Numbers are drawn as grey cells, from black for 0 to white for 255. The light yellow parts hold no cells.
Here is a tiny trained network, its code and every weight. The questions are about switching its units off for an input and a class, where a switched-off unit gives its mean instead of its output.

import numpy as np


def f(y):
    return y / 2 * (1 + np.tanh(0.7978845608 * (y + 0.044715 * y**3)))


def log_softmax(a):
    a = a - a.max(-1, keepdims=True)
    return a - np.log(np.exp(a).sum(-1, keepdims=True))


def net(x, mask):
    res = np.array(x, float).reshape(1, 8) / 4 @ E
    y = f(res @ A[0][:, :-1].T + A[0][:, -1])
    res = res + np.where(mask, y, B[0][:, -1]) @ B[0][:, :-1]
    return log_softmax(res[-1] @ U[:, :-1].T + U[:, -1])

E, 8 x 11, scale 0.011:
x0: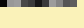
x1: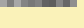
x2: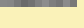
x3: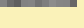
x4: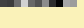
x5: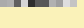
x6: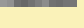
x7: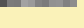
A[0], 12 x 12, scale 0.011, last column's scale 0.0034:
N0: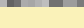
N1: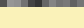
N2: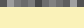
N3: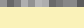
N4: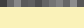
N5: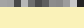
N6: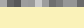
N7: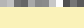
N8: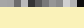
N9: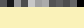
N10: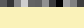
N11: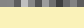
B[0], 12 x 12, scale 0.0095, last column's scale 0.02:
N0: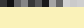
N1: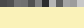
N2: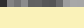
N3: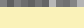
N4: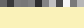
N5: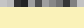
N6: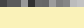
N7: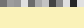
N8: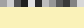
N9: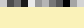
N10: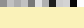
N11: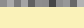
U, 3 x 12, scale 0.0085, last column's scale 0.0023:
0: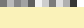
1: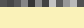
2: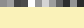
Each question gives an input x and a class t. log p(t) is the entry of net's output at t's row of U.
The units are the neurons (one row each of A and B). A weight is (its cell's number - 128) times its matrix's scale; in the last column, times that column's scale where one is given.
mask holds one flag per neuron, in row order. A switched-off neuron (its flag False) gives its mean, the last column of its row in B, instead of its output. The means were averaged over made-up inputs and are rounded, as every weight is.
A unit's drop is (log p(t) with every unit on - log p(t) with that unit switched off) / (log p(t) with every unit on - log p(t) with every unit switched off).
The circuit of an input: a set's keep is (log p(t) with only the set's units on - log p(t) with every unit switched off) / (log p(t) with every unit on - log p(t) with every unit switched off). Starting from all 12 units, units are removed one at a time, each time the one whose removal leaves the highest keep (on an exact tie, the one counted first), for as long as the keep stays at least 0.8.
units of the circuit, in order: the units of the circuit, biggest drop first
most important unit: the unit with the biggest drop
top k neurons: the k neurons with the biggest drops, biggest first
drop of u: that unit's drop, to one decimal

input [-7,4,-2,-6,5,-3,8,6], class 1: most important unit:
N0
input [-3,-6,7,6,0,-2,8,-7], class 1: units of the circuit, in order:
[N8, N10]
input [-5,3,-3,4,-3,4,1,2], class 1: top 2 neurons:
[N10, N0]
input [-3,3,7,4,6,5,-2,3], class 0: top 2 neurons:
[N10, N9]
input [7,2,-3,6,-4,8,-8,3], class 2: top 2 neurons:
[N8, N5]
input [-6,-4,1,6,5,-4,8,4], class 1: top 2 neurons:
[N0, N6]
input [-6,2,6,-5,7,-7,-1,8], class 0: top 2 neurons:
[N10, N8]
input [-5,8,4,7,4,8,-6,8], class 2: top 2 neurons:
[N8, N5]
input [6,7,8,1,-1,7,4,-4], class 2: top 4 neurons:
[N8, N0, N5, N6]
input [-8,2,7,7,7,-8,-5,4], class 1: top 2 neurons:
[N0, N6]
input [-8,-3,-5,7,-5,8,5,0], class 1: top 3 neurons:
[N0, N6, N9]
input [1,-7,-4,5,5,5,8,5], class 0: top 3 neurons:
[N10, N9, N11]
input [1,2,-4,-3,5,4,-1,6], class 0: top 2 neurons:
[N10, N9]
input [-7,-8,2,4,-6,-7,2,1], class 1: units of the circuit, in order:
[N0]
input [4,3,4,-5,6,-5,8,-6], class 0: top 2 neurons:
[N10, N8]
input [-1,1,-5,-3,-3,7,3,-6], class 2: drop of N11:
0.0
